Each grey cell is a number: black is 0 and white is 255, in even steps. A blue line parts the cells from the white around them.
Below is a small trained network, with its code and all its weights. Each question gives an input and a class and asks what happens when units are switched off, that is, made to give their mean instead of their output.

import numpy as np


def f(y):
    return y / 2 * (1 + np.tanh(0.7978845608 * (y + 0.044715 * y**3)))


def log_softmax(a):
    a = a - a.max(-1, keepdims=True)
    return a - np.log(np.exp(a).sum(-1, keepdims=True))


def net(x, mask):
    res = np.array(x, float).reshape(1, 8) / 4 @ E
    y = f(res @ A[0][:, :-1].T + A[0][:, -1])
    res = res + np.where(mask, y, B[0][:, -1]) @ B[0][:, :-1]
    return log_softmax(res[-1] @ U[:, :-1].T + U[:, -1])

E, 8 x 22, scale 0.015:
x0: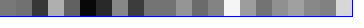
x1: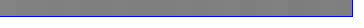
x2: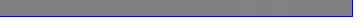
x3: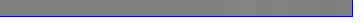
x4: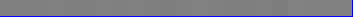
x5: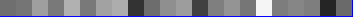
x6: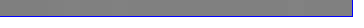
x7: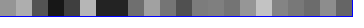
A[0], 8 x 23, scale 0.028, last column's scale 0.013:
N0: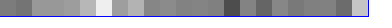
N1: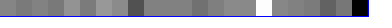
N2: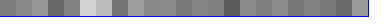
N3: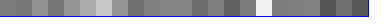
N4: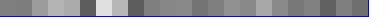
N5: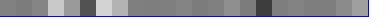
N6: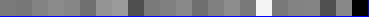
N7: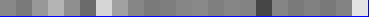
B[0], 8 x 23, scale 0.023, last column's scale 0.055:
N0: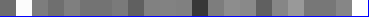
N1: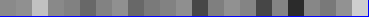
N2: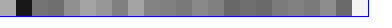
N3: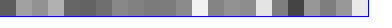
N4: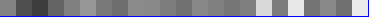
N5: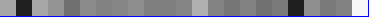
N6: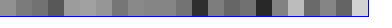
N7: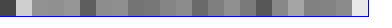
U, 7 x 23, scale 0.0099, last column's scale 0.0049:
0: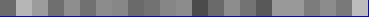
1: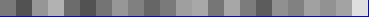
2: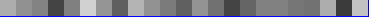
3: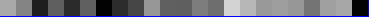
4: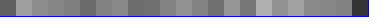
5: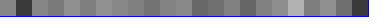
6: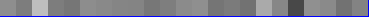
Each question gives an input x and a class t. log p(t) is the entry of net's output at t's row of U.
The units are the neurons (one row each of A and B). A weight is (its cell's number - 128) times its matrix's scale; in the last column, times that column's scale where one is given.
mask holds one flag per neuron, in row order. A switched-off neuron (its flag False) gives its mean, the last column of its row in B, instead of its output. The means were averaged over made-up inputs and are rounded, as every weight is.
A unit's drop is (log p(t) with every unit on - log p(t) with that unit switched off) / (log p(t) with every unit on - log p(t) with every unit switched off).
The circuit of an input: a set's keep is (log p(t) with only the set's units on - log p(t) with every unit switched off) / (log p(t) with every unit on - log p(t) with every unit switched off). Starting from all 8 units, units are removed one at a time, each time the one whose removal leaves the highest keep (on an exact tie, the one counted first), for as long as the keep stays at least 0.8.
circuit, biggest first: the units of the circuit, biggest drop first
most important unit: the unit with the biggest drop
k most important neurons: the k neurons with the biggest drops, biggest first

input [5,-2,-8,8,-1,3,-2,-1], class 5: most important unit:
N0
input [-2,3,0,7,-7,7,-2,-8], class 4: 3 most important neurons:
(N4, N3, N7)
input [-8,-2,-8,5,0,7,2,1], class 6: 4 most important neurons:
(N3, N2, N1, N7)
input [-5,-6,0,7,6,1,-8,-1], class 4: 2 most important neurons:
(N3, N6)
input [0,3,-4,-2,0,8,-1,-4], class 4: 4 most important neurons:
(N3, N4, N2, N7)
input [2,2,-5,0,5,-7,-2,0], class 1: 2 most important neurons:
(N0, N4)
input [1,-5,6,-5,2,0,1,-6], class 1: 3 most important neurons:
(N5, N6, N2)
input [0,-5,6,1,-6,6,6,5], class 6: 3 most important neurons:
(N3, N0, N7)
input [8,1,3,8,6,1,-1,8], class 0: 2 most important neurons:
(N4, N5)
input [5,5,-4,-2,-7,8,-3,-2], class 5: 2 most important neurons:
(N4, N6)
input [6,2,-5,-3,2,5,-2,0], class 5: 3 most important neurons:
(N0, N7, N4)
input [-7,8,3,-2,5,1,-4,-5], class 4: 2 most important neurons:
(N3, N0)
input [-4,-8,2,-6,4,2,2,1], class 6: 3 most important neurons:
(N3, N7, N2)
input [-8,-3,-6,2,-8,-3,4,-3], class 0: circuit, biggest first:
(N0)
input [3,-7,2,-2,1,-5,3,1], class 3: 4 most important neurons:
(N5, N2, N7, N6)
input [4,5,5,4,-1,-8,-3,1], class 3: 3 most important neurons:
(N5, N2, N7)
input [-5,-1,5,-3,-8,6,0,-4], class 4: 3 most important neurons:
(N3, N4, N0)
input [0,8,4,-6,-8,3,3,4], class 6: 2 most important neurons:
(N0, N7)
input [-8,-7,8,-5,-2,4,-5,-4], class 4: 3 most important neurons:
(N3, N0, N4)
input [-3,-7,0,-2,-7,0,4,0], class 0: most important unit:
N5
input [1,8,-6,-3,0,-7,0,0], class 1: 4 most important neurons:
(N0, N4, N6, N2)
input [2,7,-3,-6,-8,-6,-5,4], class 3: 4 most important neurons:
(N2, N5, N7, N6)
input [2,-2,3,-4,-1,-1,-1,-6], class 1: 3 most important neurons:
(N5, N6, N2)
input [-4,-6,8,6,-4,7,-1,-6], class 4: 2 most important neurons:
(N3, N4)
